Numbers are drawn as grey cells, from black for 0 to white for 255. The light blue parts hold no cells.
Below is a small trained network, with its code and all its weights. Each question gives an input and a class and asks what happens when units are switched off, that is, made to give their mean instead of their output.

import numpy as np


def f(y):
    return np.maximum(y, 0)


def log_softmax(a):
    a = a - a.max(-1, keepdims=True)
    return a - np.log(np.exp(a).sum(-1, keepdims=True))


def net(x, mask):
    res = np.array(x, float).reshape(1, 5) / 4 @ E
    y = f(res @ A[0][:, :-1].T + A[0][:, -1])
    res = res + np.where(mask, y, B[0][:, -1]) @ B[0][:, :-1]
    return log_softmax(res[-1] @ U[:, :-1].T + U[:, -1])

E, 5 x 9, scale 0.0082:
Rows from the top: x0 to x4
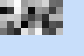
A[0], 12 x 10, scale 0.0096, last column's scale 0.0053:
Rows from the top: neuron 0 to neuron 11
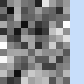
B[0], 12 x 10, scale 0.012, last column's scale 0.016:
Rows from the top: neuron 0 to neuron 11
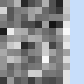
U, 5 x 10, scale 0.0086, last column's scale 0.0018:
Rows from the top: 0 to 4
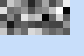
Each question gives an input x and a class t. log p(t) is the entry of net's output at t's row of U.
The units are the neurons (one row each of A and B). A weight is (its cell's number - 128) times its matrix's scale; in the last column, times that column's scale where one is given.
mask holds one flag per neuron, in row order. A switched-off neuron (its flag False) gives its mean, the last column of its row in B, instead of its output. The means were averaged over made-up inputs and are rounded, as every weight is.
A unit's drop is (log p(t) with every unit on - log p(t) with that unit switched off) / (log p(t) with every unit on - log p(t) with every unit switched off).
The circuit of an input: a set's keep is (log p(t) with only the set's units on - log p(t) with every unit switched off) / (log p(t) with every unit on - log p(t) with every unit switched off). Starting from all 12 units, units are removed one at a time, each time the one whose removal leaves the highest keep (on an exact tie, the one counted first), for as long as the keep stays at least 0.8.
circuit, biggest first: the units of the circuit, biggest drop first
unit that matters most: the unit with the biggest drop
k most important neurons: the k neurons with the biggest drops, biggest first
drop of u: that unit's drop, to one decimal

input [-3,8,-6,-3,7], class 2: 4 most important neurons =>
(neuron 6; neuron 3; neuron 8; neuron 0)
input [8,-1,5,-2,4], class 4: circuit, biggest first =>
(neuron 4; neuron 11)
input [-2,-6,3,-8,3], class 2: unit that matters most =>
neuron 10
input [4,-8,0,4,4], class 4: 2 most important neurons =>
(neuron 10; neuron 4)
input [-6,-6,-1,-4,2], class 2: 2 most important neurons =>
(neuron 10; neuron 0)
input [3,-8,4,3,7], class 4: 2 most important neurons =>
(neuron 10; neuron 4)
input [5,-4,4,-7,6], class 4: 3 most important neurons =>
(neuron 4; neuron 10; neuron 7)
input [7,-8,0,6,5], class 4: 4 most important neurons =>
(neuron 10; neuron 4; neuron 11; neuron 0)
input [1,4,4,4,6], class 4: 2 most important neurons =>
(neuron 3; neuron 11)
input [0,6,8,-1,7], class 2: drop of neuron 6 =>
0.4
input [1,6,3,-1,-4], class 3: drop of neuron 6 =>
0.2
